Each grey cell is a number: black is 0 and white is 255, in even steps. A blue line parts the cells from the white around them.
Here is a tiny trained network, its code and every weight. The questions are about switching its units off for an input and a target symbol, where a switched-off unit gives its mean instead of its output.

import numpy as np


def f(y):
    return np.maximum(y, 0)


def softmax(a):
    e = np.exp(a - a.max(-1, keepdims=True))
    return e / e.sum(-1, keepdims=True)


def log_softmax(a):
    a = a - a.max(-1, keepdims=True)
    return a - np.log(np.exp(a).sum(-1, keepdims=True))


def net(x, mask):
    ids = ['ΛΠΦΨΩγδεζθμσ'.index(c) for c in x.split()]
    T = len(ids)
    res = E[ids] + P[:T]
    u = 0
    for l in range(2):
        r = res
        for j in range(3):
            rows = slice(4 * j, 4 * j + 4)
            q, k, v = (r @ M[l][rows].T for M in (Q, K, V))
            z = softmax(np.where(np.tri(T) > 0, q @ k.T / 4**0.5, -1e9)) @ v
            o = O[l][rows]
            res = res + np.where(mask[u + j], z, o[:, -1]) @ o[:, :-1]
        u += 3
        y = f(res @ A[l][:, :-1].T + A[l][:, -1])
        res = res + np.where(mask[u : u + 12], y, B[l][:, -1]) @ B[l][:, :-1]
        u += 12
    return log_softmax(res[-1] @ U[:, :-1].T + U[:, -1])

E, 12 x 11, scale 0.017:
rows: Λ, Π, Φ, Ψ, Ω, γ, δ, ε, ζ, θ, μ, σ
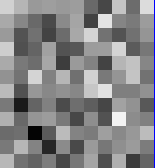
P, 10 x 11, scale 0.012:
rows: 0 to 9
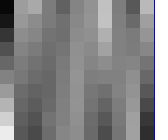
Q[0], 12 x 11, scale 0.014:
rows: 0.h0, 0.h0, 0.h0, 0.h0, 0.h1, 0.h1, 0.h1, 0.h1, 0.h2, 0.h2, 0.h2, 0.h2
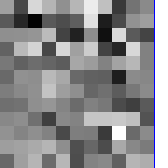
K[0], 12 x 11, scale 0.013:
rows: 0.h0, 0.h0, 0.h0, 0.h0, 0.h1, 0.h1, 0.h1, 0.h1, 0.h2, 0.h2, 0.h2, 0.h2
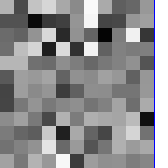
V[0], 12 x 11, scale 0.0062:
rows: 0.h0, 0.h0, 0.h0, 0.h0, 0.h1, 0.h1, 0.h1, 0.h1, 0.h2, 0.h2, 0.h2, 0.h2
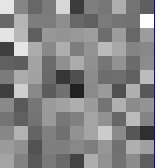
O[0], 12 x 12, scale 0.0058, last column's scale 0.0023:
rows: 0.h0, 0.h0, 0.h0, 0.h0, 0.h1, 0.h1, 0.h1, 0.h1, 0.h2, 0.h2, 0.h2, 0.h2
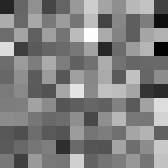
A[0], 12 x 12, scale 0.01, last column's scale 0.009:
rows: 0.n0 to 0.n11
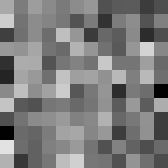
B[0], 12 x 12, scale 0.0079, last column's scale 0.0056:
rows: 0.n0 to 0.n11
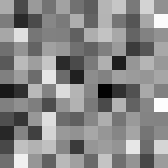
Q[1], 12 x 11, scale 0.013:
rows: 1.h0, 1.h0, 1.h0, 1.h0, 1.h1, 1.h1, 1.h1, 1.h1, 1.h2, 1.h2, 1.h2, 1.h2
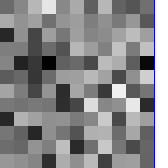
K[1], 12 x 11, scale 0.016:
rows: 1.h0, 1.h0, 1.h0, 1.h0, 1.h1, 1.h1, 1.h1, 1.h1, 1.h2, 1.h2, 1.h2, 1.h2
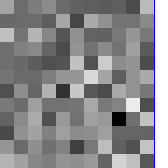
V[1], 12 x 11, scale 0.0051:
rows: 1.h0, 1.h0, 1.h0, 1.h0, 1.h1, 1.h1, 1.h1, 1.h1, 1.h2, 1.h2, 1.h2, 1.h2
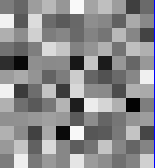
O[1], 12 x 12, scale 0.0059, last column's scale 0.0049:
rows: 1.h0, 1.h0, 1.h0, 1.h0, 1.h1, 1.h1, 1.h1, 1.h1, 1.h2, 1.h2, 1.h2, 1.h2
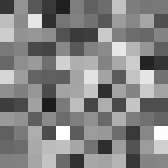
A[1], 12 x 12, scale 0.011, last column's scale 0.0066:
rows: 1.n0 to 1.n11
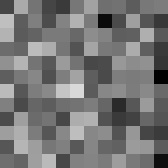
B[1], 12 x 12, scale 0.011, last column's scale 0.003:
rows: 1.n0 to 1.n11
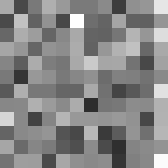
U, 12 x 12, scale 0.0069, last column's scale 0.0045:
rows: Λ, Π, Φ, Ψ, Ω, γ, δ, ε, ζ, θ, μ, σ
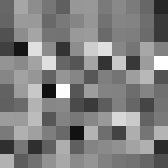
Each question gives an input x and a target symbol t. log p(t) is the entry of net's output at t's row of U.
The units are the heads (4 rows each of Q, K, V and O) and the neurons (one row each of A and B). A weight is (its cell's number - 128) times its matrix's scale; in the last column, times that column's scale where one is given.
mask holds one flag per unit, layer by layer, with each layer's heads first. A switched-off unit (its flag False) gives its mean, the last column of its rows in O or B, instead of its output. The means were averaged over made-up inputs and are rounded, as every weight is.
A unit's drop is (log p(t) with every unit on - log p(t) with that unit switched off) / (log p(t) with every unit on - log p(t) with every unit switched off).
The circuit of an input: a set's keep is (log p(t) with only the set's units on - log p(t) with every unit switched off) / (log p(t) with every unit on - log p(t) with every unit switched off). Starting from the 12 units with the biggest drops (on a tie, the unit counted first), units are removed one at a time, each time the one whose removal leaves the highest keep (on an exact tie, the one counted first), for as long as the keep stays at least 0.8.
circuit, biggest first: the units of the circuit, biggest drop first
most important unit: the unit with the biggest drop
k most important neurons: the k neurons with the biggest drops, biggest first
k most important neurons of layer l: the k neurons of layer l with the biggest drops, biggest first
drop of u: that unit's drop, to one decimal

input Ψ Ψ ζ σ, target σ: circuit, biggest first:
[1.n8 0.h0 1.n0 1.h0]
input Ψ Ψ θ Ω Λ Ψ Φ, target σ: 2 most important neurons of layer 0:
[0.n10 0.n5]
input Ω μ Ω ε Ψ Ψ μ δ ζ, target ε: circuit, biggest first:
[0.h0 1.h1 0.n2]
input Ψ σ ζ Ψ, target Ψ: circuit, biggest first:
[0.h0 1.h1]
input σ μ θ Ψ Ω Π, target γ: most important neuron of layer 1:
[1.n2]
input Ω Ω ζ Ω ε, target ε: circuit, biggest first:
[0.h0 1.h1]
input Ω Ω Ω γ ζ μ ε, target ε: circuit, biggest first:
[1.h1 0.h0]
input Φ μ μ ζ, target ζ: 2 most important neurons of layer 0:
[0.n5 0.n1]
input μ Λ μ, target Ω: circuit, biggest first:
[1.h2 0.n5]
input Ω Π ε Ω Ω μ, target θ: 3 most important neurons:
[0.n1 1.n9 1.n10]
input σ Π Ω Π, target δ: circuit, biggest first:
[0.h0 0.n7 1.h2]
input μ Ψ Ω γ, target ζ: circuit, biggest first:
[1.n3 1.h1 0.n5]
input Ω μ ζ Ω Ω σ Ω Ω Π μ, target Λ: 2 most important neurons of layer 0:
[0.n10 0.n7]
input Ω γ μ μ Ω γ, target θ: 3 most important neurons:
[0.n10 1.n6 0.n11]
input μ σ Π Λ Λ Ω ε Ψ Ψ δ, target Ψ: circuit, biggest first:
[0.h0]
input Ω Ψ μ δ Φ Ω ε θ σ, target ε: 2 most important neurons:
[0.n2 0.n10]
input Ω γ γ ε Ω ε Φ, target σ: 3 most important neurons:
[1.n8 0.n10 1.n0]
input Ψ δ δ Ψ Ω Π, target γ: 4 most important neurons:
[0.n10 0.n4 1.n2 1.n7]
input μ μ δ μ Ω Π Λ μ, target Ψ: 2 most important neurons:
[0.n11 1.n4]
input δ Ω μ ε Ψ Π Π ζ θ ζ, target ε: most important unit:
0.n1
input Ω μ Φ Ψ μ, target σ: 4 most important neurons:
[0.n11 1.n0 1.n8 0.n9]
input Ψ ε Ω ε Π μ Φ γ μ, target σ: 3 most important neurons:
[0.n11 1.n0 0.n9]
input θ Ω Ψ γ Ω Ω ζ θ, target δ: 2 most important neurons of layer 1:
[1.n6 1.n4]
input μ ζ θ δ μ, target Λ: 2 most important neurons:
[1.n1 0.n1]
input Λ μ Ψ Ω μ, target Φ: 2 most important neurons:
[1.n1 0.n7]
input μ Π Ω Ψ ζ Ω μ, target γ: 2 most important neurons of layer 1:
[1.n7 1.n2]
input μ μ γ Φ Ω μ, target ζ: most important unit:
0.h1
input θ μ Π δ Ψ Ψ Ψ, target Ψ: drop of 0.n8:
0.0
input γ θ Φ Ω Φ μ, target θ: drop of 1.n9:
0.1
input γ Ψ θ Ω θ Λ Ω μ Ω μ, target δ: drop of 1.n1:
-0.1
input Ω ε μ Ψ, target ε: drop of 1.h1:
0.5
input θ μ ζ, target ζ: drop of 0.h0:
0.3
